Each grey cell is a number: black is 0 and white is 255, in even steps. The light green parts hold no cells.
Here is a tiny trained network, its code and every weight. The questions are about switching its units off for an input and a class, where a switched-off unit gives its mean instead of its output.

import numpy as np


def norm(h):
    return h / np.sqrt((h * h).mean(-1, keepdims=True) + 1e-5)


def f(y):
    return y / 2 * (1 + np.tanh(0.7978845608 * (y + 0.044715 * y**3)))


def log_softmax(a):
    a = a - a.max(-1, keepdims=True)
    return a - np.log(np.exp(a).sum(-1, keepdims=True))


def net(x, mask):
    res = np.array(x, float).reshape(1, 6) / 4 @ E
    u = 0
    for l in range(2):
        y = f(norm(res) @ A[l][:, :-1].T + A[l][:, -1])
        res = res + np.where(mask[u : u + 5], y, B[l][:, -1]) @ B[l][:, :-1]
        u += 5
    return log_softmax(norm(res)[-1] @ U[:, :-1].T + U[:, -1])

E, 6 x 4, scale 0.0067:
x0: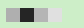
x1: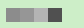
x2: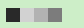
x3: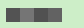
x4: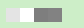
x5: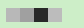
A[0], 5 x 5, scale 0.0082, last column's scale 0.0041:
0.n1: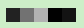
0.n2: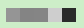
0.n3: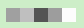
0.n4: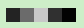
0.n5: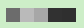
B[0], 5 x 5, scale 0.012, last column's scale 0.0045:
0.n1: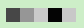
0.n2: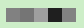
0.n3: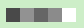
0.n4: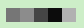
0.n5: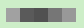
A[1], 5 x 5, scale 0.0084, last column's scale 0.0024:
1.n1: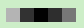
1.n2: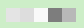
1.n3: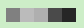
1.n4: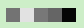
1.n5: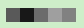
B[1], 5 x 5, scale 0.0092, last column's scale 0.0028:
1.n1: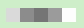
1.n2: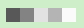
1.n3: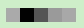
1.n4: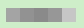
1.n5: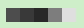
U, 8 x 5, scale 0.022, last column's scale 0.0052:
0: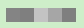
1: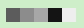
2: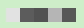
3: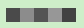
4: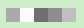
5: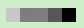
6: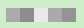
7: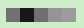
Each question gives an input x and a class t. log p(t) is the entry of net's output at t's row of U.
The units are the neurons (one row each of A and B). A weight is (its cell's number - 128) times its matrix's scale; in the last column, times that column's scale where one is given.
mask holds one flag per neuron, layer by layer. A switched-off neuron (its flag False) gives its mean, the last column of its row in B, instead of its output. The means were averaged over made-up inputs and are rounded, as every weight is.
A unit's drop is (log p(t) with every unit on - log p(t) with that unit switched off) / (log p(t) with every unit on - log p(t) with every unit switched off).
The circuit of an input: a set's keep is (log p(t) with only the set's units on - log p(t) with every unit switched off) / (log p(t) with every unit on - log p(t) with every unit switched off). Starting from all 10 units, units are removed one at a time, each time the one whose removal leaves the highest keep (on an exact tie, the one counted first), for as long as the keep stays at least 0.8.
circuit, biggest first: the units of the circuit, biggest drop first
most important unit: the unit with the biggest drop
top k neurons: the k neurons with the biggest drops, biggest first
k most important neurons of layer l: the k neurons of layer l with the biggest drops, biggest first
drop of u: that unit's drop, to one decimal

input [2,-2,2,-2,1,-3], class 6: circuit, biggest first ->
[0.n3 0.n1]
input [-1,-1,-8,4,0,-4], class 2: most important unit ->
1.n1
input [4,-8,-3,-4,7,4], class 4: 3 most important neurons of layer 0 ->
[0.n3 0.n5 0.n2]
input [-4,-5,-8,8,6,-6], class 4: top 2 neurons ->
[1.n3 1.n5]
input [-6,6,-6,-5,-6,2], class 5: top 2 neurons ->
[1.n1 0.n3]
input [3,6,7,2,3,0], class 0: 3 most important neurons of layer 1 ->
[1.n2 1.n1 1.n3]
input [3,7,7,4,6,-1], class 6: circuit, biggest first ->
[1.n2 1.n3]
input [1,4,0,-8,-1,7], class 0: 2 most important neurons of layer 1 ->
[1.n2 1.n1]
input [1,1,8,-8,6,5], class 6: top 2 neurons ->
[1.n2 0.n4]
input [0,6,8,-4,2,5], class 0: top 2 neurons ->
[1.n2 0.n4]
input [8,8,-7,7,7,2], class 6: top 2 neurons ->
[1.n2 0.n5]
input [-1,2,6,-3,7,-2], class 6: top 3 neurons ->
[1.n2 0.n4 1.n3]
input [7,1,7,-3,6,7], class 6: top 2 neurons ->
[1.n2 0.n2]
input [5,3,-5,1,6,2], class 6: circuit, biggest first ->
[1.n2]
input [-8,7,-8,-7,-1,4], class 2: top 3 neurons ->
[1.n1 0.n1 1.n2]
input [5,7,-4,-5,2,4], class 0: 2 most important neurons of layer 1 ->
[1.n2 1.n1]
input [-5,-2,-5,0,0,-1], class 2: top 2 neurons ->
[1.n1 0.n1]
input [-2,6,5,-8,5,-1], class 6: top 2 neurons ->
[1.n2 1.n3]
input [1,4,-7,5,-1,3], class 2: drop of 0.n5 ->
0.0
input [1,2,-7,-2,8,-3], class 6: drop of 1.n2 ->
0.7
